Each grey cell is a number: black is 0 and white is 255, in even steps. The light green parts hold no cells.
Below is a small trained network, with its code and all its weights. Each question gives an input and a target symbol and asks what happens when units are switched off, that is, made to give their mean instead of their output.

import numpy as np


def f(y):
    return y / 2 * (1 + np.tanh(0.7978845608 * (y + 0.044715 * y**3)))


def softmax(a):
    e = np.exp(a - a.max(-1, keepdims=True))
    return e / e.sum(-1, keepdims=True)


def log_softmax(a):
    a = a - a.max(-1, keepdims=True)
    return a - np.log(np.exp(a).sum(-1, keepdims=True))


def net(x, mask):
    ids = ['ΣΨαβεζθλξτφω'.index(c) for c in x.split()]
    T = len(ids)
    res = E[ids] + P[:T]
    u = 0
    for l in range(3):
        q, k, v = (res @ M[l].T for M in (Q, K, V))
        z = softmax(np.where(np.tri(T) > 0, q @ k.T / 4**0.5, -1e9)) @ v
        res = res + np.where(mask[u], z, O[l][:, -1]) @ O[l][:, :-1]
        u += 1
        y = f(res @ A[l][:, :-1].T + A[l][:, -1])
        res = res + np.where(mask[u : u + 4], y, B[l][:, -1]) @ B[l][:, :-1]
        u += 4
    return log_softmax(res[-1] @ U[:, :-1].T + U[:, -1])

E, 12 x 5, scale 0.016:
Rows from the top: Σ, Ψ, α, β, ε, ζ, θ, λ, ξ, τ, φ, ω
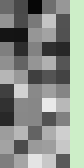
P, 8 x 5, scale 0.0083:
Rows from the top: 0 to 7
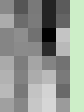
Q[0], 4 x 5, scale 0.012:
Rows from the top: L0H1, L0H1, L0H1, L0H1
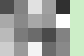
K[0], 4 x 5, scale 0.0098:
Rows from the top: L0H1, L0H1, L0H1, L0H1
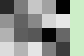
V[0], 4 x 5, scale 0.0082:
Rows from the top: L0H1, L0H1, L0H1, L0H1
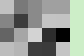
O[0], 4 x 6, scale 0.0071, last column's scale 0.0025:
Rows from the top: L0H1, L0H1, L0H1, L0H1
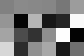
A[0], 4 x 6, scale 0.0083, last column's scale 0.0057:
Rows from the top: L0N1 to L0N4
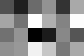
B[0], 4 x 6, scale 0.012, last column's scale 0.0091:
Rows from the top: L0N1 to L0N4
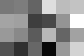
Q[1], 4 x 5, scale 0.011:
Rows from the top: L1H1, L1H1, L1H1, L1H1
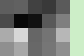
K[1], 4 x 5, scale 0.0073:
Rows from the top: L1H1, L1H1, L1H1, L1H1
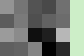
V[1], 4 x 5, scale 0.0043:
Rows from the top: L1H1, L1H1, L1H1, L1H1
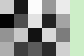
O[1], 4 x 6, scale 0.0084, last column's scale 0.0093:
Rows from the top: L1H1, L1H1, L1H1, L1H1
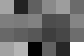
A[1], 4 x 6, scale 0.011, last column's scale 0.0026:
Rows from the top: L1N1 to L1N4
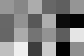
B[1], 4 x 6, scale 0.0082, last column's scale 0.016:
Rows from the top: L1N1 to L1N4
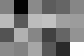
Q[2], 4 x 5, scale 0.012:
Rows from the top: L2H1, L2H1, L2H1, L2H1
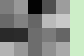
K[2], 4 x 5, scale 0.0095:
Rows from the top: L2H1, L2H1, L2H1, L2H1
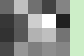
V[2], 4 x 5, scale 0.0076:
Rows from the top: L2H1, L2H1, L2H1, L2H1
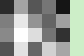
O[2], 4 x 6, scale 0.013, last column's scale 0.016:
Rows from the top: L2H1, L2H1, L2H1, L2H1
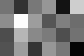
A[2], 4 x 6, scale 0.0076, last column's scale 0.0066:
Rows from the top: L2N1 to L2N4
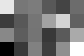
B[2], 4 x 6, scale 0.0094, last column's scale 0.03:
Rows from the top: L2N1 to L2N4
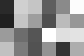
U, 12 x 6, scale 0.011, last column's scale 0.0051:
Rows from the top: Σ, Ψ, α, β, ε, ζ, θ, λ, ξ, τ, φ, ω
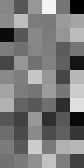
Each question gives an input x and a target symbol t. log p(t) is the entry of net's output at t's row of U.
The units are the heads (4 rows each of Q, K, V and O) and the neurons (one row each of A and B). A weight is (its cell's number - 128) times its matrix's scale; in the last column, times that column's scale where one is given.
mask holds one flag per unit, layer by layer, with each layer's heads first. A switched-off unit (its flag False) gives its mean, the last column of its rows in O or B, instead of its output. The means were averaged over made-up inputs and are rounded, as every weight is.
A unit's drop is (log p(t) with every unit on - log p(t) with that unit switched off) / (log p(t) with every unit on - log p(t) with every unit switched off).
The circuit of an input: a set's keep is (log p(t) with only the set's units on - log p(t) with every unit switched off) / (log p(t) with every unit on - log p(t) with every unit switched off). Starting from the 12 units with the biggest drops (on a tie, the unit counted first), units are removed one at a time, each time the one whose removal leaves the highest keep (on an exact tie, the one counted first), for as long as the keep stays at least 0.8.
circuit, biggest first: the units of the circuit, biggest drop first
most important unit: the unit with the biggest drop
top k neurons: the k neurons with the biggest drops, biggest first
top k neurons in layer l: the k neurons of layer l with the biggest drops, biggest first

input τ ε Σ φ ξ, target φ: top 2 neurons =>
L0N2; L0N4
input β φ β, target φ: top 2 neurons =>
L0N2; L2N4
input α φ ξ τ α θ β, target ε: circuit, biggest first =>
L2H1; L0H1; L0N3
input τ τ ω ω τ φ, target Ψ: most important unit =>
L0N1
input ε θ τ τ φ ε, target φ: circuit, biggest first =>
L0N2; L0N4; L2H1; L2N4
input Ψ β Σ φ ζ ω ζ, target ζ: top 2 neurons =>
L0N4; L0N2
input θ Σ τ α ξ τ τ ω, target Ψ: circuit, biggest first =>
L0N2; L2H1
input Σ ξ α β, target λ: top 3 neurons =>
L2N3; L2N1; L0N2
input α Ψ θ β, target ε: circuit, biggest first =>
L2H1; L0N4
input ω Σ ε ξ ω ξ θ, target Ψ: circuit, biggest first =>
L0H1; L2H1
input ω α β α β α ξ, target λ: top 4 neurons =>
L2N1; L2N3; L0N1; L1N2
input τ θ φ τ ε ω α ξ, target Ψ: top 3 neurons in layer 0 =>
L0N4; L0N1; L0N2
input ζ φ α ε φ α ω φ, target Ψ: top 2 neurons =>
L0N2; L1N4
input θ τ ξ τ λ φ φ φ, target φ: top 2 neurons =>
L0N4; L0N2
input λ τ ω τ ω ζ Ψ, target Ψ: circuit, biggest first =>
L0H1; L2H1
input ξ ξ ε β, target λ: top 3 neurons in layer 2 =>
L2N1; L2N3; L2N2
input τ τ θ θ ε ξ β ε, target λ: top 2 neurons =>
L2N1; L1N4
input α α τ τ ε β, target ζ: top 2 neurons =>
L0N4; L0N2
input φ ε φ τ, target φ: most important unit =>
L0H1
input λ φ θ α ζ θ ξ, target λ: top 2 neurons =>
L2N1; L1N4
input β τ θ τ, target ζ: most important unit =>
L0H1
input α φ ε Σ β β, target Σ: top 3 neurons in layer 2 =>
L2N1; L2N2; L2N4
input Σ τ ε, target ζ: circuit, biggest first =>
L0H1; L2H1; L0N4; L1N4
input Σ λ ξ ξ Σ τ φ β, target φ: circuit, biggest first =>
L0N2; L0N4; L2H1
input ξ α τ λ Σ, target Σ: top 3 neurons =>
L0N1; L0N2; L2N1
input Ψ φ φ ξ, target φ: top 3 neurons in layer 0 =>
L0N2; L0N4; L0N3
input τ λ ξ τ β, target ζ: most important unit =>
L0N4
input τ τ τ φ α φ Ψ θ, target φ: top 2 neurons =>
L0N4; L0N2
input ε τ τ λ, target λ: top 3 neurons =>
L2N1; L2N4; L1N4
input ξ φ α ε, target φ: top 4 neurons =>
L0N2; L0N4; L2N4; L0N3
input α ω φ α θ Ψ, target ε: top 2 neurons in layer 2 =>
L2N4; L2N3
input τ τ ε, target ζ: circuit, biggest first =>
L0H1; L2H1; L1N4
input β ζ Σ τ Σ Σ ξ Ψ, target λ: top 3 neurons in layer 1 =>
L1N4; L1N2; L1N3
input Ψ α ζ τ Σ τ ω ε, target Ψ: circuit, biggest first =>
L0H1; L2H1; L0N2
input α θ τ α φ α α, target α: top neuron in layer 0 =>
L0N2
